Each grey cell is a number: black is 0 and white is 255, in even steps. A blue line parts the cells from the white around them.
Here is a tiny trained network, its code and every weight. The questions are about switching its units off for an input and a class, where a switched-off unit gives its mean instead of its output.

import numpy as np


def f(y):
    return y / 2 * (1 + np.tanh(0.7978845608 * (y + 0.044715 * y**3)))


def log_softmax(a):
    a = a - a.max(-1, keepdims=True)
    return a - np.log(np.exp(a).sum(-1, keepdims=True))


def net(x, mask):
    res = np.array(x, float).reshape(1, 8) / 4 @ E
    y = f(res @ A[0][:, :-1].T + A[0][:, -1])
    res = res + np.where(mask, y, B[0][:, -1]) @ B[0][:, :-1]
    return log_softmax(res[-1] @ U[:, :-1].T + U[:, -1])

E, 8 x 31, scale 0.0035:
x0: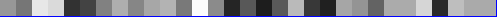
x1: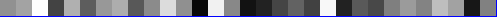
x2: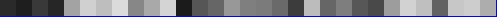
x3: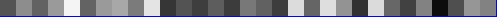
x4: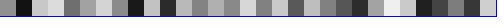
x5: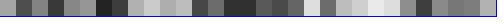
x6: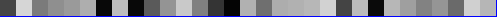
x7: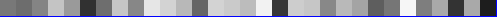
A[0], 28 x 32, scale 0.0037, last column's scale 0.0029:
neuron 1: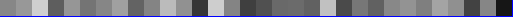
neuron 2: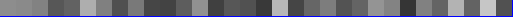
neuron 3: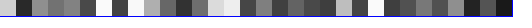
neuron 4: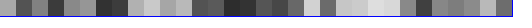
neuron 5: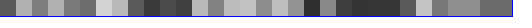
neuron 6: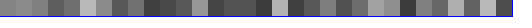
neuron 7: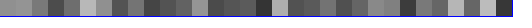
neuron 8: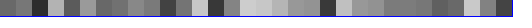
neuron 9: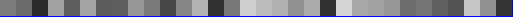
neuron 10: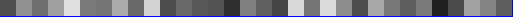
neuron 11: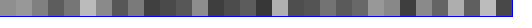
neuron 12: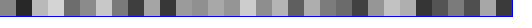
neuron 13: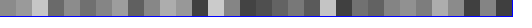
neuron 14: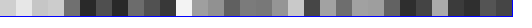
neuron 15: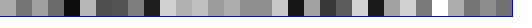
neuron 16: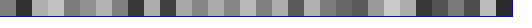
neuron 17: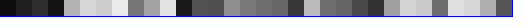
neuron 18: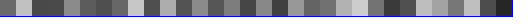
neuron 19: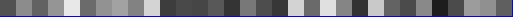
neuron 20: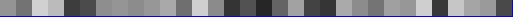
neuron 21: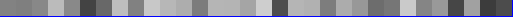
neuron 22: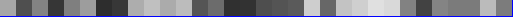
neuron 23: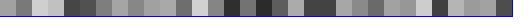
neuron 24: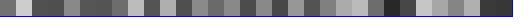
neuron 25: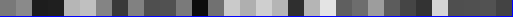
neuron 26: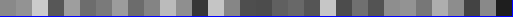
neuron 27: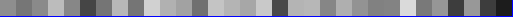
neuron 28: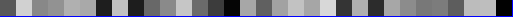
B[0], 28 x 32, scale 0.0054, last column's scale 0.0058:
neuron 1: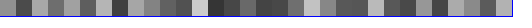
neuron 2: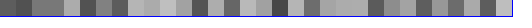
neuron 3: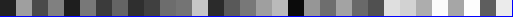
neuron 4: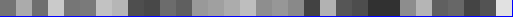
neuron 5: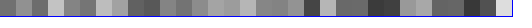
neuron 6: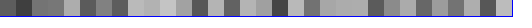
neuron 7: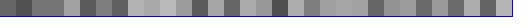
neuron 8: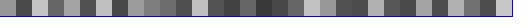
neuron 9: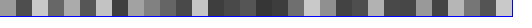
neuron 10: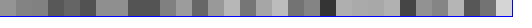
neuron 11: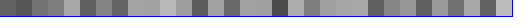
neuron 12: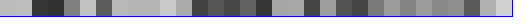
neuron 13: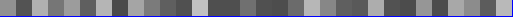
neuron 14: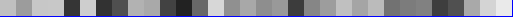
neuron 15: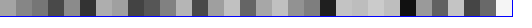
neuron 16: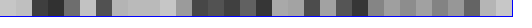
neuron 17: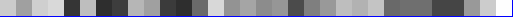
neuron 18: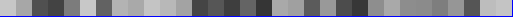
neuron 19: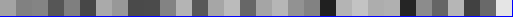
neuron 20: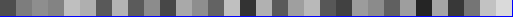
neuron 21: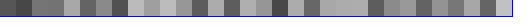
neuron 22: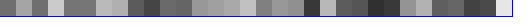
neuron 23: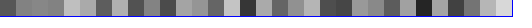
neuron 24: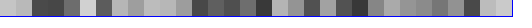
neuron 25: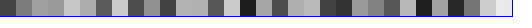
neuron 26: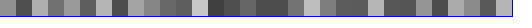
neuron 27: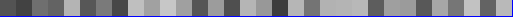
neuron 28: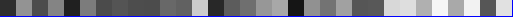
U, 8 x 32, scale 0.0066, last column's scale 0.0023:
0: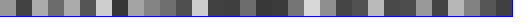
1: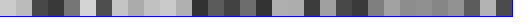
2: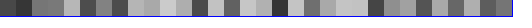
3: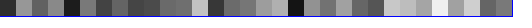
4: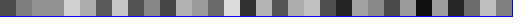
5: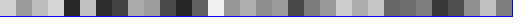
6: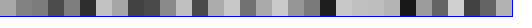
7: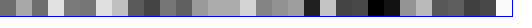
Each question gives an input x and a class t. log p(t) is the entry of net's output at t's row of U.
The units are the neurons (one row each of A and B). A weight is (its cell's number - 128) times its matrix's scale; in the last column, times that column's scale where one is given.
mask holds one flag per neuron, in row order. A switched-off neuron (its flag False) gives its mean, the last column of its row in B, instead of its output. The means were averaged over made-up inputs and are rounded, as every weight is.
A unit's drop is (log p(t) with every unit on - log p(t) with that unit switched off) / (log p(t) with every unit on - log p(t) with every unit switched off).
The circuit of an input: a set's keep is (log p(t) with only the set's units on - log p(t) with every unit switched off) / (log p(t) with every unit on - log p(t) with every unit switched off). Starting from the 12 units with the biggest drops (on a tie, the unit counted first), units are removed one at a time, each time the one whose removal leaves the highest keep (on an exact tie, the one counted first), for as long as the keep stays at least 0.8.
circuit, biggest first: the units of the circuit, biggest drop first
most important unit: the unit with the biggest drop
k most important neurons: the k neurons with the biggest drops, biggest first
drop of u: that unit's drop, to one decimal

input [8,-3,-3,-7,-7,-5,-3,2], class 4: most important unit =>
neuron 20
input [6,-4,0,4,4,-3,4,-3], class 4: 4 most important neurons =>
(neuron 23; neuron 20; neuron 3; neuron 15)
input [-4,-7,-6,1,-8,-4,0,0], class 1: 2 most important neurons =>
(neuron 24; neuron 18)
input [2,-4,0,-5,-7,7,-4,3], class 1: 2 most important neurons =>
(neuron 18; neuron 24)
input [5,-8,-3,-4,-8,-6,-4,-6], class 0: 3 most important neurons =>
(neuron 8; neuron 9; neuron 12)
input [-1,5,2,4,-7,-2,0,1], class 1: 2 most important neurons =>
(neuron 24; neuron 18)
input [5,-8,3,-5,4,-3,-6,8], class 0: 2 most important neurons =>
(neuron 8; neuron 9)
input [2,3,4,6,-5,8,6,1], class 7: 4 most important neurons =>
(neuron 4; neuron 22; neuron 3; neuron 15)
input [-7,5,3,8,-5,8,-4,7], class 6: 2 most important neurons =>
(neuron 19; neuron 10)
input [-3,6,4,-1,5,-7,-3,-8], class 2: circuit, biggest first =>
(neuron 6; neuron 2)
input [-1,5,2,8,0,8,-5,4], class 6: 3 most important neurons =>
(neuron 19; neuron 10; neuron 5)
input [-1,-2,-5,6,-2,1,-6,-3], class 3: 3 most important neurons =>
(neuron 3; neuron 15; neuron 17)
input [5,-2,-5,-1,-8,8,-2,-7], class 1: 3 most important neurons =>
(neuron 18; neuron 24; neuron 5)
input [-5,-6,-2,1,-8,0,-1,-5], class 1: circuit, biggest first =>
(neuron 18)
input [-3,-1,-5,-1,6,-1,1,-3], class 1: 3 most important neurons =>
(neuron 12; neuron 16; neuron 17)
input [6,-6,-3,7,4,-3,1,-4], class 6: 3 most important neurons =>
(neuron 19; neuron 10; neuron 25)
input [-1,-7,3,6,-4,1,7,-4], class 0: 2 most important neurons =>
(neuron 9; neuron 8)
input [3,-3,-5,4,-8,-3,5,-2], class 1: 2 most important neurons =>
(neuron 18; neuron 24)
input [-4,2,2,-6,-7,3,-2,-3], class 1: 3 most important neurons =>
(neuron 18; neuron 24; neuron 19)
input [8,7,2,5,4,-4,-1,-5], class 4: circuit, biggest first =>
(neuron 20)
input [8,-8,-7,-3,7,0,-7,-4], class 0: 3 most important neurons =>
(neuron 9; neuron 8; neuron 25)
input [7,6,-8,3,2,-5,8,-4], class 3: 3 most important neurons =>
(neuron 28; neuron 17; neuron 25)
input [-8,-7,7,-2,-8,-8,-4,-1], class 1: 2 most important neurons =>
(neuron 24; neuron 18)
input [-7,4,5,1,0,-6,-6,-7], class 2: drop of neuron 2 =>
0.2
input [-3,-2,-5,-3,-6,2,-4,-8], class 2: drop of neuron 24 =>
0.0
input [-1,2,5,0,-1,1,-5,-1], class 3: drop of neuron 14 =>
0.6
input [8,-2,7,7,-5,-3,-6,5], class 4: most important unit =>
neuron 20
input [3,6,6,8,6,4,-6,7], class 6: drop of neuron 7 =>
0.1
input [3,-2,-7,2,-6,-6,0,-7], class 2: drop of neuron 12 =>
0.1
